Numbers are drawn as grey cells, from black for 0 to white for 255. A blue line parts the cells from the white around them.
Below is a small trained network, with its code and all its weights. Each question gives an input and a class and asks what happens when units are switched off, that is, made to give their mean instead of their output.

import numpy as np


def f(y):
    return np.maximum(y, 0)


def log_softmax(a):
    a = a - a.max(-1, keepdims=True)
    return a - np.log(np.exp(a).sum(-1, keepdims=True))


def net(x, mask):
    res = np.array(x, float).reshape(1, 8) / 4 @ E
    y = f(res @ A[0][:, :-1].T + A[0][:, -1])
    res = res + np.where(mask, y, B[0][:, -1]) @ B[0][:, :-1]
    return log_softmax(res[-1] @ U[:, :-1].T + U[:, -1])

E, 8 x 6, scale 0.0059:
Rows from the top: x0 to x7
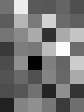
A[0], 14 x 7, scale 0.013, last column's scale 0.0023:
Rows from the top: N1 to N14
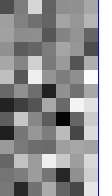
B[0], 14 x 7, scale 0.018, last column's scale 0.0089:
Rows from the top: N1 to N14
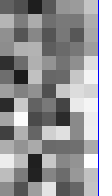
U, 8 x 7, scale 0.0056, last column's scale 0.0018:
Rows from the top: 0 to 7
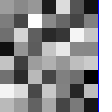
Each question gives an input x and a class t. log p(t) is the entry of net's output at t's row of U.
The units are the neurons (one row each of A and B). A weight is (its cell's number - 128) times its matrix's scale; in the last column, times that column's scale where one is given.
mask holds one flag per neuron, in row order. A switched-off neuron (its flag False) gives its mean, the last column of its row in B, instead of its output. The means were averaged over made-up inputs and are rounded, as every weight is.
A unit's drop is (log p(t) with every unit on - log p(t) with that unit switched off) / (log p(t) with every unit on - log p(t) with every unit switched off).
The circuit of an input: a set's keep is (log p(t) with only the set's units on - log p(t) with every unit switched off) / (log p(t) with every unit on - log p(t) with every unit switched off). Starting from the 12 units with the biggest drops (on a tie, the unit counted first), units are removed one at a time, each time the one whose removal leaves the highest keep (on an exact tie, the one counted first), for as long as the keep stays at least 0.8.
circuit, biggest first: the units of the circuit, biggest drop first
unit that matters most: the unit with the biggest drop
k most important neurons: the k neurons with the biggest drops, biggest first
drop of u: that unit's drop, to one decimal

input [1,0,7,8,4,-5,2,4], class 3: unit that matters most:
N10
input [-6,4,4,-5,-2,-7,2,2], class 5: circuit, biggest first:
(N12 N8 N6)
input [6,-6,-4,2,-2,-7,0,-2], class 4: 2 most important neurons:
(N8 N9)
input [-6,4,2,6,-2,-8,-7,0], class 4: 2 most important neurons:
(N6 N9)
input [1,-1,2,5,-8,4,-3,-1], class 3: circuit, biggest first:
(N10 N9)
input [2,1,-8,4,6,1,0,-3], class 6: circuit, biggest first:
(N6 N12)
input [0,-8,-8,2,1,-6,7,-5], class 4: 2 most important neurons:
(N7 N14)
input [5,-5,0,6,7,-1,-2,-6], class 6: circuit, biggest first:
(N6 N12)
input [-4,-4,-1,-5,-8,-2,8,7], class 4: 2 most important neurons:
(N8 N14)
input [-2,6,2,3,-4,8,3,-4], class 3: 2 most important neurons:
(N9 N10)
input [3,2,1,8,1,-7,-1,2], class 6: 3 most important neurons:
(N12 N8 N6)
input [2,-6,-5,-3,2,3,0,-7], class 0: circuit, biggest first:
(N12 N8 N9 N6)
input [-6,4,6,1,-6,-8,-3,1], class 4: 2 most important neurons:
(N6 N12)
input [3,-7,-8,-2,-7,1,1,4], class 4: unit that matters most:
N8
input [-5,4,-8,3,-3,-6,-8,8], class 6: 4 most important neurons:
(N12 N7 N8 N1)
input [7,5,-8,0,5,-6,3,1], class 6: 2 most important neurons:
(N8 N6)
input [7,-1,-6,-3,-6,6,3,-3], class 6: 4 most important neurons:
(N8 N6 N1 N14)
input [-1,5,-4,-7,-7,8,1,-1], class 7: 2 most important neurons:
(N8 N14)
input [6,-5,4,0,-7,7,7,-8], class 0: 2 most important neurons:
(N8 N7)
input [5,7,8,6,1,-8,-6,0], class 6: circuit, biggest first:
(N12)
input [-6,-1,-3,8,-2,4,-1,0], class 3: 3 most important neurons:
(N10 N9 N8)
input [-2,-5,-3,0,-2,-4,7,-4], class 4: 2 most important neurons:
(N7 N14)
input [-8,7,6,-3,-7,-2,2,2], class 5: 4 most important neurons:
(N6 N12 N1 N5)
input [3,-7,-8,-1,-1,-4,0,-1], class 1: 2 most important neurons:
(N12 N8)
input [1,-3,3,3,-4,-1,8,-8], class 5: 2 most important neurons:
(N12 N5)
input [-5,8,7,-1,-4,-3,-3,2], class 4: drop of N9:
0.2
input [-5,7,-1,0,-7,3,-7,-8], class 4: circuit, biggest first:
(N6)
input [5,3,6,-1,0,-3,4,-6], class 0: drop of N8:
0.4
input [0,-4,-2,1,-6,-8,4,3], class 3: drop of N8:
-0.1
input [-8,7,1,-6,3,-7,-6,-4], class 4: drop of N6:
0.4
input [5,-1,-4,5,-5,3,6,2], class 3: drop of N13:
0.0
